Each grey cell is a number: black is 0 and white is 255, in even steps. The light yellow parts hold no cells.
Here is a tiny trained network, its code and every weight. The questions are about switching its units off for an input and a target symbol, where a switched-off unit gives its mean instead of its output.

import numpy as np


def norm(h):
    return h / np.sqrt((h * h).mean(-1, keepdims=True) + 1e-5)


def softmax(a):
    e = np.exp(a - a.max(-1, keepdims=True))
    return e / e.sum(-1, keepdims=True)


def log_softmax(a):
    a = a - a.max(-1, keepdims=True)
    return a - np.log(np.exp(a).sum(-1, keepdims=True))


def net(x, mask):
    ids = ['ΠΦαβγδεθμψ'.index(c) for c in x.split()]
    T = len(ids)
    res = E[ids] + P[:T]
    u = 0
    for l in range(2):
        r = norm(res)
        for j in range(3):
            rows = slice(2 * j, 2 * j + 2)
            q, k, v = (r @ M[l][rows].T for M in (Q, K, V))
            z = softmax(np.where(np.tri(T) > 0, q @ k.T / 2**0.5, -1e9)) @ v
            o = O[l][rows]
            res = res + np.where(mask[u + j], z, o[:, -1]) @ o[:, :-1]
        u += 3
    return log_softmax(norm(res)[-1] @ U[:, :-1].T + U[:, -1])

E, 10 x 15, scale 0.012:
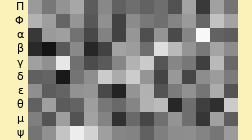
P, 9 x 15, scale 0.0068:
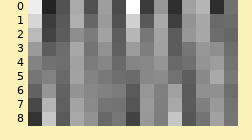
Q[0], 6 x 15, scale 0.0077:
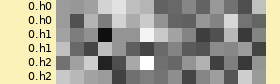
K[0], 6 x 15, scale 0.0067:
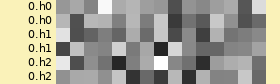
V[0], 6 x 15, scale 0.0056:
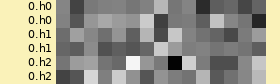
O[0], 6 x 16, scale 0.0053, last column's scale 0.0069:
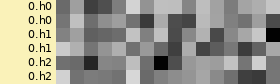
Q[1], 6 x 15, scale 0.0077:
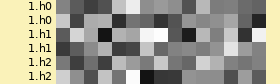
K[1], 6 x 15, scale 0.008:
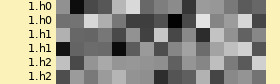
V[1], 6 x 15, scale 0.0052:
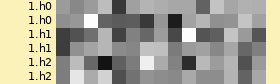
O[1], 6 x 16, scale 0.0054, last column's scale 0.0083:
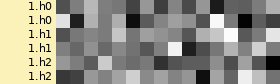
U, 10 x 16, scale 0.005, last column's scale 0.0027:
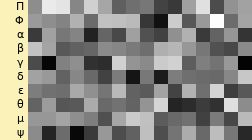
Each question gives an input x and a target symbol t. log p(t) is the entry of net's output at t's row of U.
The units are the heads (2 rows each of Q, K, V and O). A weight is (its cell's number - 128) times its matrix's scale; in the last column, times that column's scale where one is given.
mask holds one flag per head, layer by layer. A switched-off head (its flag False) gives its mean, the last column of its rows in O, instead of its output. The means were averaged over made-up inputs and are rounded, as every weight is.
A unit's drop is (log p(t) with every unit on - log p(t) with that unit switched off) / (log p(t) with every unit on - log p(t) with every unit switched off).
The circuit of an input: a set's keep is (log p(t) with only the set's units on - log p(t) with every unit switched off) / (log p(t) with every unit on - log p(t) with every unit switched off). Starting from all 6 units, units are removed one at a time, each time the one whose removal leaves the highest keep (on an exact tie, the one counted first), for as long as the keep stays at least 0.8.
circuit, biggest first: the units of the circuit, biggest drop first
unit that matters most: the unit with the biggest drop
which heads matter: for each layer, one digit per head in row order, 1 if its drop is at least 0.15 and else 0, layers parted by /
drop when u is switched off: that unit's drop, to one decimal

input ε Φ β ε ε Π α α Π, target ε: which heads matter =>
000 / 111
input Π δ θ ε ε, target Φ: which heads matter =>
010 / 100
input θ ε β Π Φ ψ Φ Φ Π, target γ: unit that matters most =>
0.h0
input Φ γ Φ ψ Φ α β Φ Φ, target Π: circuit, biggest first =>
(0.h0 1.h1)
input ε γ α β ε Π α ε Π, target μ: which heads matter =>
001 / 000
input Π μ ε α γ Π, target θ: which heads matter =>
010 / 010
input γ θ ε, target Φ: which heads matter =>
110 / 100
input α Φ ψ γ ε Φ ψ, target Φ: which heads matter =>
011 / 000
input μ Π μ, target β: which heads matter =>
000 / 001
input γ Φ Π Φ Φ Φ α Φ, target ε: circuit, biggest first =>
(1.h2 0.h0)
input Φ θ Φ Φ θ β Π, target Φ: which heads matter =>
010 / 000
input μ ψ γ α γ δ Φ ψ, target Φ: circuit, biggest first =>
(0.h1 1.h0)
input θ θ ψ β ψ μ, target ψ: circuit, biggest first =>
(0.h1 1.h1 1.h0)
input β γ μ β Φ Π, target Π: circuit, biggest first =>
(1.h1)
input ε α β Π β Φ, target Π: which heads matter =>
000 / 010
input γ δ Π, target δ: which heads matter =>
000 / 001
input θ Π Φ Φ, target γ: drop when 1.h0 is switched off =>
0.4
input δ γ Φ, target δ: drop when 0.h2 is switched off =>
0.1
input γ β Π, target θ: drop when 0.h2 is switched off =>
0.3
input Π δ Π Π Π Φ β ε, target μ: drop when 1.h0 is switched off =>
0.0
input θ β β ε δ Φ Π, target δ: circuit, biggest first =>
(1.h2)
